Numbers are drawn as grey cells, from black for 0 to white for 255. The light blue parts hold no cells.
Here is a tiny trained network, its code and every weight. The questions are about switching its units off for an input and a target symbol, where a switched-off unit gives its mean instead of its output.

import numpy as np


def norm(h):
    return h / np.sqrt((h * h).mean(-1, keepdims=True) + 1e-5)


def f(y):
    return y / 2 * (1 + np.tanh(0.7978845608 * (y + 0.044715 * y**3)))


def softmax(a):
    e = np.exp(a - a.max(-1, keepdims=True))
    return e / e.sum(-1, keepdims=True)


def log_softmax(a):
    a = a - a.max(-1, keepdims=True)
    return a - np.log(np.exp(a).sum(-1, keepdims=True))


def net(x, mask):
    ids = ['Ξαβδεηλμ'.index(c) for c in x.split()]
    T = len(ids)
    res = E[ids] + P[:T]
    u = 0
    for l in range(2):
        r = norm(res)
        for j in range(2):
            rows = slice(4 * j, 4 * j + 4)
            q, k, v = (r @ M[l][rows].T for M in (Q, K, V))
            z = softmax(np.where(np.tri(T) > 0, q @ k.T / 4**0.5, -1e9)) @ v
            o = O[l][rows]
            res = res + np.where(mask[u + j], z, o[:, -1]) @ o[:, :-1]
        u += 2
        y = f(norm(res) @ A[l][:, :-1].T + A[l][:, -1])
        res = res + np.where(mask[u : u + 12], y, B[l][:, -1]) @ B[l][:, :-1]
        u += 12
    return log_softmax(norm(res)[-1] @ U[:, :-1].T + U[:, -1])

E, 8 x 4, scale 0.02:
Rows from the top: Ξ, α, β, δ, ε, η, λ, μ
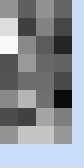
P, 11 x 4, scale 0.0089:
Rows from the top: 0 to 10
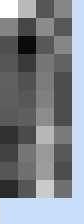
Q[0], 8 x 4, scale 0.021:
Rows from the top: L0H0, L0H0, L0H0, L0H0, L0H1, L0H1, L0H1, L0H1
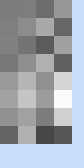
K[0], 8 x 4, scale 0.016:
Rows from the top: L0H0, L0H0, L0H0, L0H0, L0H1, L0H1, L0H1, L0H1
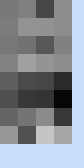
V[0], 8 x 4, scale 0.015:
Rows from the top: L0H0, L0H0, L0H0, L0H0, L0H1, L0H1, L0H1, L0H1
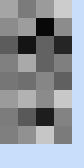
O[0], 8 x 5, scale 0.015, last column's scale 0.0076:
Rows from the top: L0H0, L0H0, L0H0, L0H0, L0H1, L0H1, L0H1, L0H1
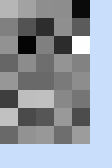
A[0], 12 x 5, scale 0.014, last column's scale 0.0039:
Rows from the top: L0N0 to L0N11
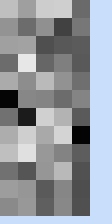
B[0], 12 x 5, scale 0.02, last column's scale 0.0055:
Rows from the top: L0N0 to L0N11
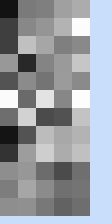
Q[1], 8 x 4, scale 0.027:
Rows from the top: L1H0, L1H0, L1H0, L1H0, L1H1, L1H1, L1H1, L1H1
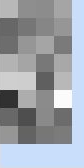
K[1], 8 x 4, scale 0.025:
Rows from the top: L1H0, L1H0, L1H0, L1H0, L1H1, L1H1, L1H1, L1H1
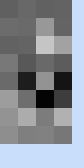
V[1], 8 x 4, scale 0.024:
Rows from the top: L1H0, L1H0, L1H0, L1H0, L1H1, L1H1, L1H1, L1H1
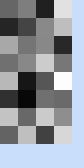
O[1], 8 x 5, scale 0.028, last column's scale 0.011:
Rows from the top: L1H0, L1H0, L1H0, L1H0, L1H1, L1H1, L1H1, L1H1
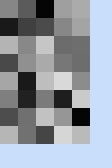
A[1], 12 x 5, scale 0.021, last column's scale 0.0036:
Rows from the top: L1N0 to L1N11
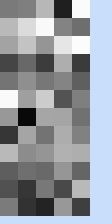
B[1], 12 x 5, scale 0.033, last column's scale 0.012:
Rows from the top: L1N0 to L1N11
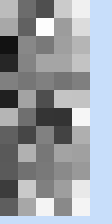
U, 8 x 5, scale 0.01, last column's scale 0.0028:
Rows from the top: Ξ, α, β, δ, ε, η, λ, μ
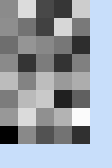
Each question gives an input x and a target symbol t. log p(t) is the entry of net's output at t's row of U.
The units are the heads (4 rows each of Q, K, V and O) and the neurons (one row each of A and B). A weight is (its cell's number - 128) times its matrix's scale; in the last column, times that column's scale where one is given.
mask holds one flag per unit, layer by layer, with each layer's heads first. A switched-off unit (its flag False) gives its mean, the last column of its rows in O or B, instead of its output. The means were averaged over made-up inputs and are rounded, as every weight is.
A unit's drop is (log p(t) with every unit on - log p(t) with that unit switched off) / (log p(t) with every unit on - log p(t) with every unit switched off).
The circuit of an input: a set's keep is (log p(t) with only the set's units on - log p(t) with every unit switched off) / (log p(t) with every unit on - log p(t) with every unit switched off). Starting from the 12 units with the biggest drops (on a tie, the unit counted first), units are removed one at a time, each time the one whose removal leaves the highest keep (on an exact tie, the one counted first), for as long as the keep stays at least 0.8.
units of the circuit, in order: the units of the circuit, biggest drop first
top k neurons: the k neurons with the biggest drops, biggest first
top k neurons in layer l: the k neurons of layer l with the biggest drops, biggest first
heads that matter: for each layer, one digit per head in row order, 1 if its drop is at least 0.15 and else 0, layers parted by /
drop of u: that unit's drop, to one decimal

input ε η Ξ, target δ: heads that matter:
01 / 00
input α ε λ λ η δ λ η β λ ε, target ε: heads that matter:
11 / 11
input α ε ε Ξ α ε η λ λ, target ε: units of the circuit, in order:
L0H0; L1H0; L1N0
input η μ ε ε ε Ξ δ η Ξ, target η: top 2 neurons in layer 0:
L0N5; L0N2
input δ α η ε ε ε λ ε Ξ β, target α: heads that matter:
10 / 11
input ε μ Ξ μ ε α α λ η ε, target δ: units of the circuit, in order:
L0H0; L1H1
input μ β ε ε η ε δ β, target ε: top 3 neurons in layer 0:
L0N5; L0N3; L0N7
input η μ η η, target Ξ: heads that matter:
11 / 01
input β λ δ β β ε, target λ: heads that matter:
10 / 10
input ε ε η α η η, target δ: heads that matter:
01 / 01
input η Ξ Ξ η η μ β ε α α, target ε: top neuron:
L0N5
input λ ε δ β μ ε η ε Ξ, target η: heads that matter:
01 / 01
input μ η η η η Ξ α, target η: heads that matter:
01 / 11
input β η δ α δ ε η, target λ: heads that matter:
10 / 10
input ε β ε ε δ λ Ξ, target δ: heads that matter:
01 / 01
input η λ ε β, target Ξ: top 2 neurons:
L0N5; L0N2
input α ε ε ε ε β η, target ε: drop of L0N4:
0.0
